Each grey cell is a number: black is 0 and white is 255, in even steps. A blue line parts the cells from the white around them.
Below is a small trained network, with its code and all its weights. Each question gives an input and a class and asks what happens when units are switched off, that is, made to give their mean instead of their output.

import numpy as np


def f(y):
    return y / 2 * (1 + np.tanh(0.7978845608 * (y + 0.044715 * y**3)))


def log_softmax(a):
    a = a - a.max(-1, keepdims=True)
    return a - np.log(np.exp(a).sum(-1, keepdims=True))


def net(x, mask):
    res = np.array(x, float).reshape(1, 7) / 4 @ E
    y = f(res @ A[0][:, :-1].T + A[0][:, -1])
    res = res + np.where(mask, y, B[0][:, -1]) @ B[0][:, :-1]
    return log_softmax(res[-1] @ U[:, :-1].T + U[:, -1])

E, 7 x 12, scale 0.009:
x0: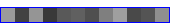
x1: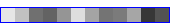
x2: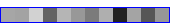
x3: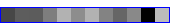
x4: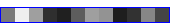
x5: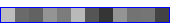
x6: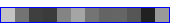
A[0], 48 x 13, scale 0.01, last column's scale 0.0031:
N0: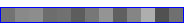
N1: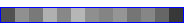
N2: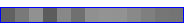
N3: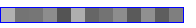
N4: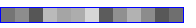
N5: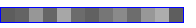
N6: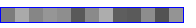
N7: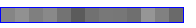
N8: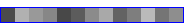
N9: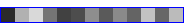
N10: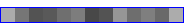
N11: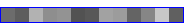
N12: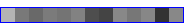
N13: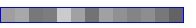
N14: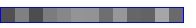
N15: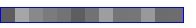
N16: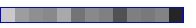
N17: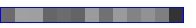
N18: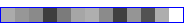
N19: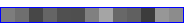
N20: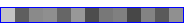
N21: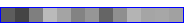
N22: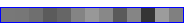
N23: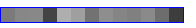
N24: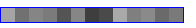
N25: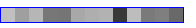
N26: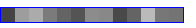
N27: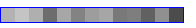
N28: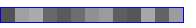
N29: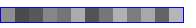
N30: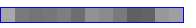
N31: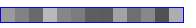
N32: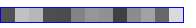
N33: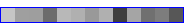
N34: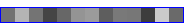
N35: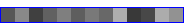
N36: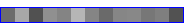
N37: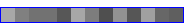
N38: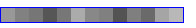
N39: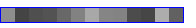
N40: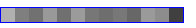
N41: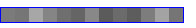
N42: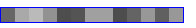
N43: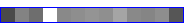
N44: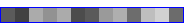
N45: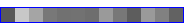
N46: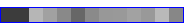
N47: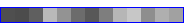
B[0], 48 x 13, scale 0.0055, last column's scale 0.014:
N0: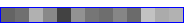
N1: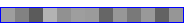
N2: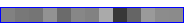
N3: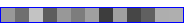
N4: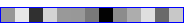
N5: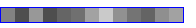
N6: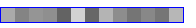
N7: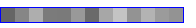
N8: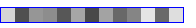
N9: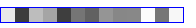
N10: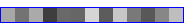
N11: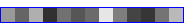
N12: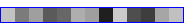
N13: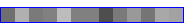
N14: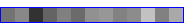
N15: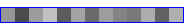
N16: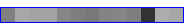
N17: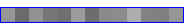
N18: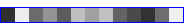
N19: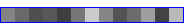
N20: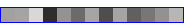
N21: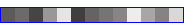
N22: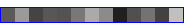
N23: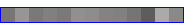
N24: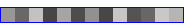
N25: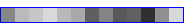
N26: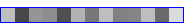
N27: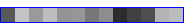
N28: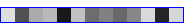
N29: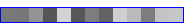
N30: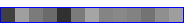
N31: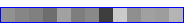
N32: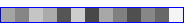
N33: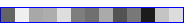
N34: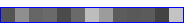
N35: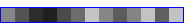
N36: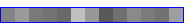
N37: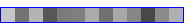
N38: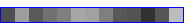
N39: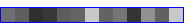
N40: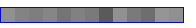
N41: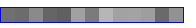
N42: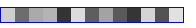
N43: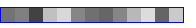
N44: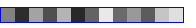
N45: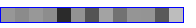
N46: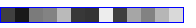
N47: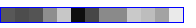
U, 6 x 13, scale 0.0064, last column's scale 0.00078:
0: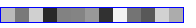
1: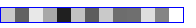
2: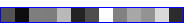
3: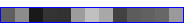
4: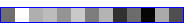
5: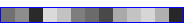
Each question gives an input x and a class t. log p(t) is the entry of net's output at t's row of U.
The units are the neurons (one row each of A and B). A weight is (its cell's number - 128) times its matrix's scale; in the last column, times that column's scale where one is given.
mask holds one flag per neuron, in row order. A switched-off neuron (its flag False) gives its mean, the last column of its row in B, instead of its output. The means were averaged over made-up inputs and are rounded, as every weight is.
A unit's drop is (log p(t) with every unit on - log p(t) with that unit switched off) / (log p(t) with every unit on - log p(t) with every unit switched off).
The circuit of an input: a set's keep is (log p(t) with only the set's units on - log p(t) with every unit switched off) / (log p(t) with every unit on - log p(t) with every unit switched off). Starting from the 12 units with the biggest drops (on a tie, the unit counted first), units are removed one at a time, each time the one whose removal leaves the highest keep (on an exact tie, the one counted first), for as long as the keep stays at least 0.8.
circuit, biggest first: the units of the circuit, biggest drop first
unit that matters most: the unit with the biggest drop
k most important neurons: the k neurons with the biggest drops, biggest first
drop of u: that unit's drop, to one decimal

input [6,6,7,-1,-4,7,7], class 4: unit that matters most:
N18
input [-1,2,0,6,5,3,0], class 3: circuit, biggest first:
(N22 N34)
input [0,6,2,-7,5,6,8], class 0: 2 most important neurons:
(N12 N10)
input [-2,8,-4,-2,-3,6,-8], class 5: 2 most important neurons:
(N4 N43)
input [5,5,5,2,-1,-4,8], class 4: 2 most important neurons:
(N33 N25)
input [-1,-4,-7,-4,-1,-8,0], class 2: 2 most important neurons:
(N44 N46)
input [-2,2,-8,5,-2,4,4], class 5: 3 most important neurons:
(N4 N14 N11)
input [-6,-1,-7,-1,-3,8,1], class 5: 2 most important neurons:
(N4 N43)
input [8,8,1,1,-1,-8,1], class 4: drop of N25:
0.1
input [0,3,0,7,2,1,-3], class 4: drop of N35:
0.1
